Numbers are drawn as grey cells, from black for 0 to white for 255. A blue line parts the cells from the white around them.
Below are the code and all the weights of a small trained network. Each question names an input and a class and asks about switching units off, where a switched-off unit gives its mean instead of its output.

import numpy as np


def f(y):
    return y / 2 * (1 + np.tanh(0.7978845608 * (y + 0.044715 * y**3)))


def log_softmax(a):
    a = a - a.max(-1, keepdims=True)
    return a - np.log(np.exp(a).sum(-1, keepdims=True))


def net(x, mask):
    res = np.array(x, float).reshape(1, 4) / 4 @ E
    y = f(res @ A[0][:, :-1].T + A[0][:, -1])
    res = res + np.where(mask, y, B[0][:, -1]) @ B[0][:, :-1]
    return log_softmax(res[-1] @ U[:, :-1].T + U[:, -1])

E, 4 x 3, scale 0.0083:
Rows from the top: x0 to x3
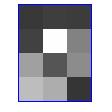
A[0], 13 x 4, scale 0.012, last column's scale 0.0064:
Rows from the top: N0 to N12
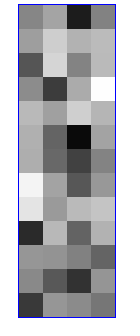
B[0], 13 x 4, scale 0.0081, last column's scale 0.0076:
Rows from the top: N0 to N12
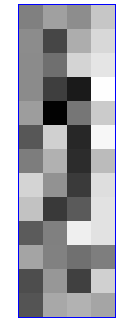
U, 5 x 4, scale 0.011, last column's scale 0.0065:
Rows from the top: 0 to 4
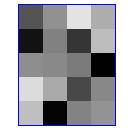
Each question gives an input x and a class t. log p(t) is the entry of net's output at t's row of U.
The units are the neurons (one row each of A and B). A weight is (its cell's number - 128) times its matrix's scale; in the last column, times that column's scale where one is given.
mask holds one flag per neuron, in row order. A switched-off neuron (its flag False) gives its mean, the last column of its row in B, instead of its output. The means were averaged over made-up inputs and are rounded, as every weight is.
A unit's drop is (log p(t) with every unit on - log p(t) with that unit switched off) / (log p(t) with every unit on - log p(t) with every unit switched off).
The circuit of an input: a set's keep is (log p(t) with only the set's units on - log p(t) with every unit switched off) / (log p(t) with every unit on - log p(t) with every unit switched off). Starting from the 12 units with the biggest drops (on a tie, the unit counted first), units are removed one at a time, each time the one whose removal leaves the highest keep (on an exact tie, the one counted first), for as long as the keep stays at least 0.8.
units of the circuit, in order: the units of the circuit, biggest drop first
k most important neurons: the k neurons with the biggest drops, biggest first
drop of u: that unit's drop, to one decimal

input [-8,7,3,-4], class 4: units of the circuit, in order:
N4
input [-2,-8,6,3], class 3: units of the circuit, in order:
N5, N6
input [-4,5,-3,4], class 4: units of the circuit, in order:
N1, N5
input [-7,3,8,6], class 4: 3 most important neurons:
N4, N1, N8
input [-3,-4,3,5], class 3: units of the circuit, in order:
N7, N5
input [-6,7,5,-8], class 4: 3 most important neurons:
N4, N8, N1
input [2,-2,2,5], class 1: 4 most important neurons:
N5, N11, N8, N2
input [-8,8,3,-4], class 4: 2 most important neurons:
N4, N8
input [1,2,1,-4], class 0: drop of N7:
0.1
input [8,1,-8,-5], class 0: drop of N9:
0.2
